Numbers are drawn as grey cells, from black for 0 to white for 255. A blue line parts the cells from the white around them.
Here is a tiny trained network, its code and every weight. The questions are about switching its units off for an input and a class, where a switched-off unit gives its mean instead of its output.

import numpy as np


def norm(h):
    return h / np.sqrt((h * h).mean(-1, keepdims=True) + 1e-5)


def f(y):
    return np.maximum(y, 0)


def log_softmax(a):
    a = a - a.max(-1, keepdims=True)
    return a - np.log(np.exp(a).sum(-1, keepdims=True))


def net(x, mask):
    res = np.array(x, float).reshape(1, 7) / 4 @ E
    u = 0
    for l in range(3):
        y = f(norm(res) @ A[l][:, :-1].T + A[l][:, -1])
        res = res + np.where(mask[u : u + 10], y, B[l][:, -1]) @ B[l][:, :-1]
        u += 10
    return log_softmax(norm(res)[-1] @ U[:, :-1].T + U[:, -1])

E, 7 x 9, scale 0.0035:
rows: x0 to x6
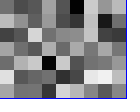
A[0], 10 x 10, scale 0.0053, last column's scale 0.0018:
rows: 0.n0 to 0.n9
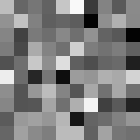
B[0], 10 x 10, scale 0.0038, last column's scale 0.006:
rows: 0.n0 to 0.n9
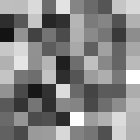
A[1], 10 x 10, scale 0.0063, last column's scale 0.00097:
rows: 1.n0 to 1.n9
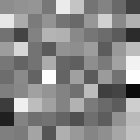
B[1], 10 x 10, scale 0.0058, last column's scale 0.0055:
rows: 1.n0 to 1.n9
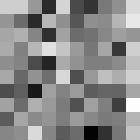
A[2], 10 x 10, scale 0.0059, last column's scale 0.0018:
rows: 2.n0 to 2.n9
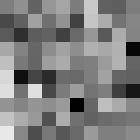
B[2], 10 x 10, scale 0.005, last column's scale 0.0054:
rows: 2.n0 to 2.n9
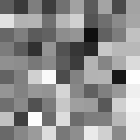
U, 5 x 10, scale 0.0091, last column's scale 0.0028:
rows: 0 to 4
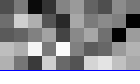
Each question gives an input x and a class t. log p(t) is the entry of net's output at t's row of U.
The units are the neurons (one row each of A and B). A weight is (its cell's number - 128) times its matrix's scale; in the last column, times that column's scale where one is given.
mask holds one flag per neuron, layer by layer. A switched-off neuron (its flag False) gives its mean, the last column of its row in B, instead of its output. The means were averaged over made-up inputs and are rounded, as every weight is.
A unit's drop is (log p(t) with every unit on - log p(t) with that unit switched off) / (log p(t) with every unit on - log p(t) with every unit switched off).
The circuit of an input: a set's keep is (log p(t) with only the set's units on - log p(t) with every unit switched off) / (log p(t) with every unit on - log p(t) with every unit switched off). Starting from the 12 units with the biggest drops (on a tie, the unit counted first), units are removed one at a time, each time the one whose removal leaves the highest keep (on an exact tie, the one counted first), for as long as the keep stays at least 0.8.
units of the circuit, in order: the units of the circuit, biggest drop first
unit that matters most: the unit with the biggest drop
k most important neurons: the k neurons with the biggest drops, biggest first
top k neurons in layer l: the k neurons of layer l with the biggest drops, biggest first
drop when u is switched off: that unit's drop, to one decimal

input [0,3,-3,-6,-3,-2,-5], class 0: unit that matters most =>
1.n8
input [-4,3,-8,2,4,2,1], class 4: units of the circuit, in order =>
[0.n5; 1.n1]
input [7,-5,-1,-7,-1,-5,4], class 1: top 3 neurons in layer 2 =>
[2.n8; 2.n6; 2.n7]
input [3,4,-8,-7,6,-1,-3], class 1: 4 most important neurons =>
[0.n1; 0.n8; 0.n0; 1.n0]
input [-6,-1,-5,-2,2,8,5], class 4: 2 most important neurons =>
[0.n5; 1.n1]
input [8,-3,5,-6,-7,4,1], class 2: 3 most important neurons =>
[2.n5; 0.n6; 0.n7]
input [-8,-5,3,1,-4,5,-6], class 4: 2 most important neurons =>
[1.n1; 0.n5]
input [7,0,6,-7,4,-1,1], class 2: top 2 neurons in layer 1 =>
[1.n0; 1.n5]
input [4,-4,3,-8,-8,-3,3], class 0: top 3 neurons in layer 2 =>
[2.n5; 2.n8; 2.n9]
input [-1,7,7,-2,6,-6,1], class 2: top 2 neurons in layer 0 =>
[0.n0; 0.n4]
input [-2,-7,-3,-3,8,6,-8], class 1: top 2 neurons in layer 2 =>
[2.n8; 2.n6]
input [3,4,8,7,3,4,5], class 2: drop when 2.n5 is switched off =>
0.2
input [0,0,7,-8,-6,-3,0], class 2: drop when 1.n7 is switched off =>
0.1
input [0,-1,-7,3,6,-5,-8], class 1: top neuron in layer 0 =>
[0.n1]
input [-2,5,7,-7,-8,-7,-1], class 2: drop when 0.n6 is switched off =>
0.0
